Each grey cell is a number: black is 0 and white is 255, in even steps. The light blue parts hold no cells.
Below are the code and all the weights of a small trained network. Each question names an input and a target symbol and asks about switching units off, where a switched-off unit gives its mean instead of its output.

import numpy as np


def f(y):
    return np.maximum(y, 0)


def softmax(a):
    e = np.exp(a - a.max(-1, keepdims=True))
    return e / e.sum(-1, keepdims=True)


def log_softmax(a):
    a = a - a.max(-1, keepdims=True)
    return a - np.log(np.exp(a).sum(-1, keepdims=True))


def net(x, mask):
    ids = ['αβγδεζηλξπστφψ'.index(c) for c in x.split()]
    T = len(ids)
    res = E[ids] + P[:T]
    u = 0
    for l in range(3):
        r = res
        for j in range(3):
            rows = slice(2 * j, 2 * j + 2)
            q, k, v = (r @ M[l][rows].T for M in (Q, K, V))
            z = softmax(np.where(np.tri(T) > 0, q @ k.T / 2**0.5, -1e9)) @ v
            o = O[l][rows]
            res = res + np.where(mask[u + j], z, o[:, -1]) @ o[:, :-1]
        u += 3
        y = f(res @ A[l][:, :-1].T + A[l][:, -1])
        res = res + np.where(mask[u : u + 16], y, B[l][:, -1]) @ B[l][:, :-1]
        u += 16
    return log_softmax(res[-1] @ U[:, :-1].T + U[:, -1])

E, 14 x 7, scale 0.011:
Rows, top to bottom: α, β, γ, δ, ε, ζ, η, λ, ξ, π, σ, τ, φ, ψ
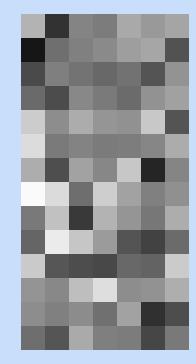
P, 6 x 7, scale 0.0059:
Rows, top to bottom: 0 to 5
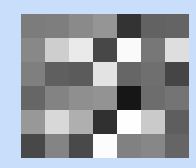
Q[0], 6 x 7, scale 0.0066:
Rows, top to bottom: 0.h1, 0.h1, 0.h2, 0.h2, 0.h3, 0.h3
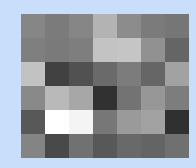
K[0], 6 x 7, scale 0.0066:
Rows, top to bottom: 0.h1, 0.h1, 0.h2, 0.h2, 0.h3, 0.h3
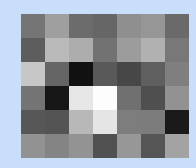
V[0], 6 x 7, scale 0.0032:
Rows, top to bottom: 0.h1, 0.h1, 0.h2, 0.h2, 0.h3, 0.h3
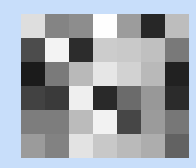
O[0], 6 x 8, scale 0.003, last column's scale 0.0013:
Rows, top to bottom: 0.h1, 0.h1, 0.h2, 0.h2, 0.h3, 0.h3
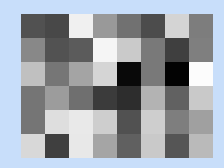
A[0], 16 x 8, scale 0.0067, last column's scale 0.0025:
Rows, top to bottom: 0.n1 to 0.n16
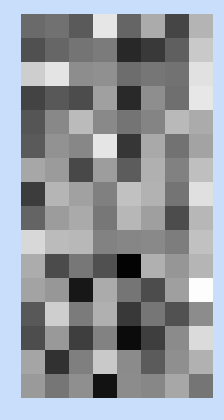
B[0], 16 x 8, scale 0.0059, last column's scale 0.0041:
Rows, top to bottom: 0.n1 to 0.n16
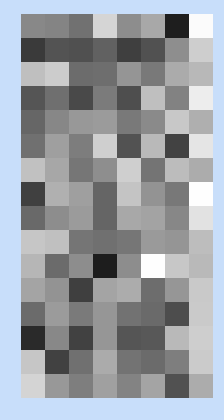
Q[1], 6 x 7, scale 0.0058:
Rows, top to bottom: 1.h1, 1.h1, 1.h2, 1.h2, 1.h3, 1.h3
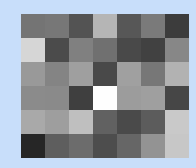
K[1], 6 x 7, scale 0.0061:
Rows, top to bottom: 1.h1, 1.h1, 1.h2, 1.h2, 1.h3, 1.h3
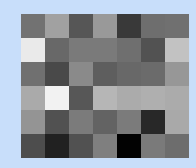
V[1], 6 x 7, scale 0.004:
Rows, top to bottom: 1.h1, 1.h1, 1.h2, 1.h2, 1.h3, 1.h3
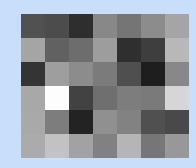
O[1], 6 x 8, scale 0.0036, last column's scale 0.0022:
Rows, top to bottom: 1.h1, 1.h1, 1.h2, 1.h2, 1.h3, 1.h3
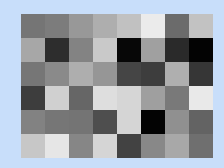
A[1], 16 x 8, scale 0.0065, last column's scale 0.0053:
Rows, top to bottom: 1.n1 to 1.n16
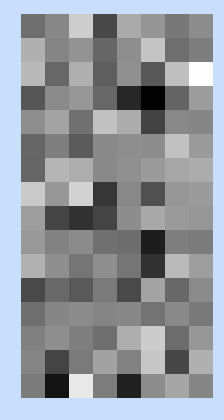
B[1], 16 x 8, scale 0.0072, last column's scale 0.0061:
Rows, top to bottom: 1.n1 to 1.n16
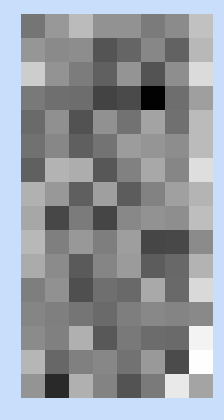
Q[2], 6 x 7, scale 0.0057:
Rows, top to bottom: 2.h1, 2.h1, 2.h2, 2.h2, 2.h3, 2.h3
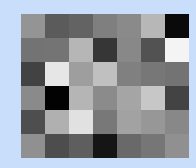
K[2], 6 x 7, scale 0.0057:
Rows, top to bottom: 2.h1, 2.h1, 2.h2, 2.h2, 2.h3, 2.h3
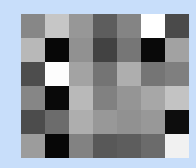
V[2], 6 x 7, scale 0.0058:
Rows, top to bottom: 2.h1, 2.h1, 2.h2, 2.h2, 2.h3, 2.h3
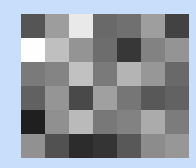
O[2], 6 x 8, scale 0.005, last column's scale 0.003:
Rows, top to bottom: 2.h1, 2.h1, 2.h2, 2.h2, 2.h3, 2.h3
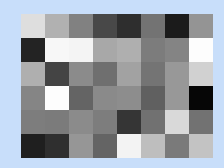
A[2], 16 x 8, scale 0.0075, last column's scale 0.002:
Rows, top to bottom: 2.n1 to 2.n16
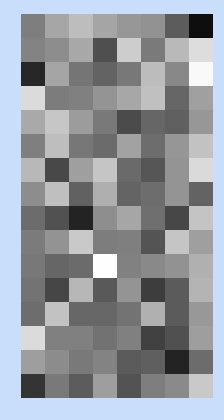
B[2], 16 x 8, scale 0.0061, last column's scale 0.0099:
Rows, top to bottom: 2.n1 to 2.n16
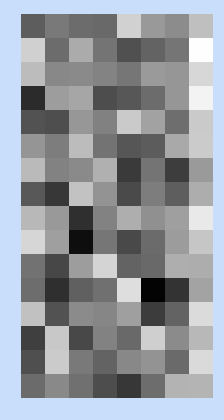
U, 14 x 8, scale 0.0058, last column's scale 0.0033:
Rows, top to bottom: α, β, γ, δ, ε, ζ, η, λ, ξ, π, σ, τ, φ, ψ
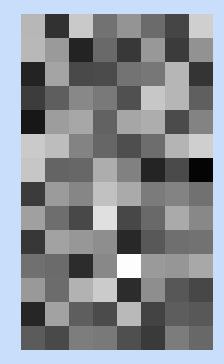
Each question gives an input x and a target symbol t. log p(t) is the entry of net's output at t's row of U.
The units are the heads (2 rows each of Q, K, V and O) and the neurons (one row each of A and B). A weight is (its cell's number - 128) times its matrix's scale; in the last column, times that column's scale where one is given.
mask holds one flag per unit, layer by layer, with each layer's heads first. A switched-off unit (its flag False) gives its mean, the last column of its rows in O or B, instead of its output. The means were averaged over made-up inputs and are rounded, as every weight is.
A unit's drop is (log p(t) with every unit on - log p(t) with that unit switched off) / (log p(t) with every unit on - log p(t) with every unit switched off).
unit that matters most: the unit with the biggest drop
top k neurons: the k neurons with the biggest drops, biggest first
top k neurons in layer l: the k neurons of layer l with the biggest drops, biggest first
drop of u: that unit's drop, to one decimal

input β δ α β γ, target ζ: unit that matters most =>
0.n1
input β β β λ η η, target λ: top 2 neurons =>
(1.n5; 0.n3)
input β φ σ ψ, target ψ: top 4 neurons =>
(1.n16; 1.n4; 0.n2; 2.n12)
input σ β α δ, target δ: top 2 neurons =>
(1.n16; 0.n11)
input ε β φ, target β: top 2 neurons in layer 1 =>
(1.n7; 1.n1)
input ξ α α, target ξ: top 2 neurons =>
(2.n11; 0.n15)
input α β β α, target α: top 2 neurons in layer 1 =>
(1.n16; 1.n9)
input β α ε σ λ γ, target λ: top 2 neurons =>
(0.n3; 0.n10)
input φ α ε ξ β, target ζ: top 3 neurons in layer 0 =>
(0.n8; 0.n9; 0.n15)
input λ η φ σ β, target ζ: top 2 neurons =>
(2.n10; 0.n8)
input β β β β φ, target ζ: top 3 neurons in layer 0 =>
(0.n1; 0.n3; 0.n6)
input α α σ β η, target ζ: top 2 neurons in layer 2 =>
(2.n10; 2.n2)
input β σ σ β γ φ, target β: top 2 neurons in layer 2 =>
(2.n5; 2.n1)
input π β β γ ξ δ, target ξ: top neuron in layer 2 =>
(2.n11)
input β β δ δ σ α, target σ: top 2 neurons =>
(0.n6; 2.n9)
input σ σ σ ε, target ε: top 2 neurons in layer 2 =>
(2.n5; 2.n1)
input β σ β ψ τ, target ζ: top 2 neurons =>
(2.n10; 0.n1)
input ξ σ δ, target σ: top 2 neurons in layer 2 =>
(2.n9; 2.n2)
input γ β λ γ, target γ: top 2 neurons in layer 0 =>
(0.n2; 0.n14)
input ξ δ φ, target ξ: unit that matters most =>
2.h1
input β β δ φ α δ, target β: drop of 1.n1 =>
0.1
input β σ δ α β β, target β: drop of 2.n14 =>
0.0
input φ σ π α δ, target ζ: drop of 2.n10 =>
0.3
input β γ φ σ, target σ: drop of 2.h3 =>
0.5
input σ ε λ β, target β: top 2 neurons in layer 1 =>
(1.n12; 1.n3)
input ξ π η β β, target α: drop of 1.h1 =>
0.4
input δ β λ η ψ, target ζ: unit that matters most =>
2.n10
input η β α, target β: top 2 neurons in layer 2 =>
(2.n14; 2.n7)
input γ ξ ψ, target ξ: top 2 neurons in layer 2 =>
(2.n11; 2.n4)
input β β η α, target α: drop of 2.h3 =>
0.3
